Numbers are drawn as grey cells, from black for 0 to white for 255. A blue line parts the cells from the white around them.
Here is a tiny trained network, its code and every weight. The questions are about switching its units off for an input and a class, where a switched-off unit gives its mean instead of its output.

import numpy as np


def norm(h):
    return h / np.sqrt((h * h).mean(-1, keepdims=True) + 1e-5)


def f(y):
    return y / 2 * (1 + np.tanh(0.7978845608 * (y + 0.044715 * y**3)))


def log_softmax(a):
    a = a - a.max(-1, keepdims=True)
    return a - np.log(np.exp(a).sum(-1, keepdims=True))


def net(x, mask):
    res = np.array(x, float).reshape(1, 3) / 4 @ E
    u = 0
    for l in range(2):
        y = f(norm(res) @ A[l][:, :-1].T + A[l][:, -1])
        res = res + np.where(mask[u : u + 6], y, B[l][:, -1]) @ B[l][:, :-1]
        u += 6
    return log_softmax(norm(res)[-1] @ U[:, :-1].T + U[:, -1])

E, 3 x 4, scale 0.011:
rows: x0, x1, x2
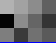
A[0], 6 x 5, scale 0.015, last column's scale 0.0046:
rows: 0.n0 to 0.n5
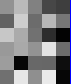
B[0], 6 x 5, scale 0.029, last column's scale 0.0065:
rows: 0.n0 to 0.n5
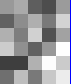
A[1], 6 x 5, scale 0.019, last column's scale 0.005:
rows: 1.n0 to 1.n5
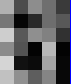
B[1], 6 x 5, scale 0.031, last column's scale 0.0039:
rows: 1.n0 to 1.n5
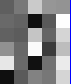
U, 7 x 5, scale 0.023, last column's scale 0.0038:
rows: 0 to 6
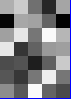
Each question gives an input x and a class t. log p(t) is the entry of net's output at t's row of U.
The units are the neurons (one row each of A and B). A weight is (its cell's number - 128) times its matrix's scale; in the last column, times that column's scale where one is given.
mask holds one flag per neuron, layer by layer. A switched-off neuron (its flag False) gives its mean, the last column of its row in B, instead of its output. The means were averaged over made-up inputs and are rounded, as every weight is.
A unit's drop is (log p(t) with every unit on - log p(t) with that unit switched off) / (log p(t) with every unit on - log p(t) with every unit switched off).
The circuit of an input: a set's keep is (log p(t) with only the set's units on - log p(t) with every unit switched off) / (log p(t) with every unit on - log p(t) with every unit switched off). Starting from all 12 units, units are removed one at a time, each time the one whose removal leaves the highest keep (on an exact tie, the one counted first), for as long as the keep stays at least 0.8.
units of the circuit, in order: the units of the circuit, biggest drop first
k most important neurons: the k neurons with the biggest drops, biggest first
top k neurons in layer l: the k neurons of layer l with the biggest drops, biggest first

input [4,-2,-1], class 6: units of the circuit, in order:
(0.n2)
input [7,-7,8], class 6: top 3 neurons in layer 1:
(1.n2; 1.n0; 1.n1)
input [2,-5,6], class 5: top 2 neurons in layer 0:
(0.n4; 0.n3)
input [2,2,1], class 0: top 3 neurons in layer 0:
(0.n4; 0.n3; 0.n0)
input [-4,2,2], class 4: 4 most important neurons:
(0.n5; 0.n3; 1.n1; 0.n1)
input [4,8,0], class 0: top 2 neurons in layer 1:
(1.n5; 1.n1)
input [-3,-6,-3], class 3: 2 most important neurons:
(0.n3; 1.n4)
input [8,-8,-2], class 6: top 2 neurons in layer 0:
(0.n2; 0.n4)
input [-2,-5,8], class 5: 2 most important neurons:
(0.n4; 0.n3)
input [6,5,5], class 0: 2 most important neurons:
(0.n3; 0.n0)
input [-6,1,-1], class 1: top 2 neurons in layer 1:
(1.n4; 1.n1)
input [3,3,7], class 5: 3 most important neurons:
(0.n4; 0.n3; 1.n4)
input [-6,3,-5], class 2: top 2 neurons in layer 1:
(1.n5; 1.n2)
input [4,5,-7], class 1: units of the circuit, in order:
(0.n3)
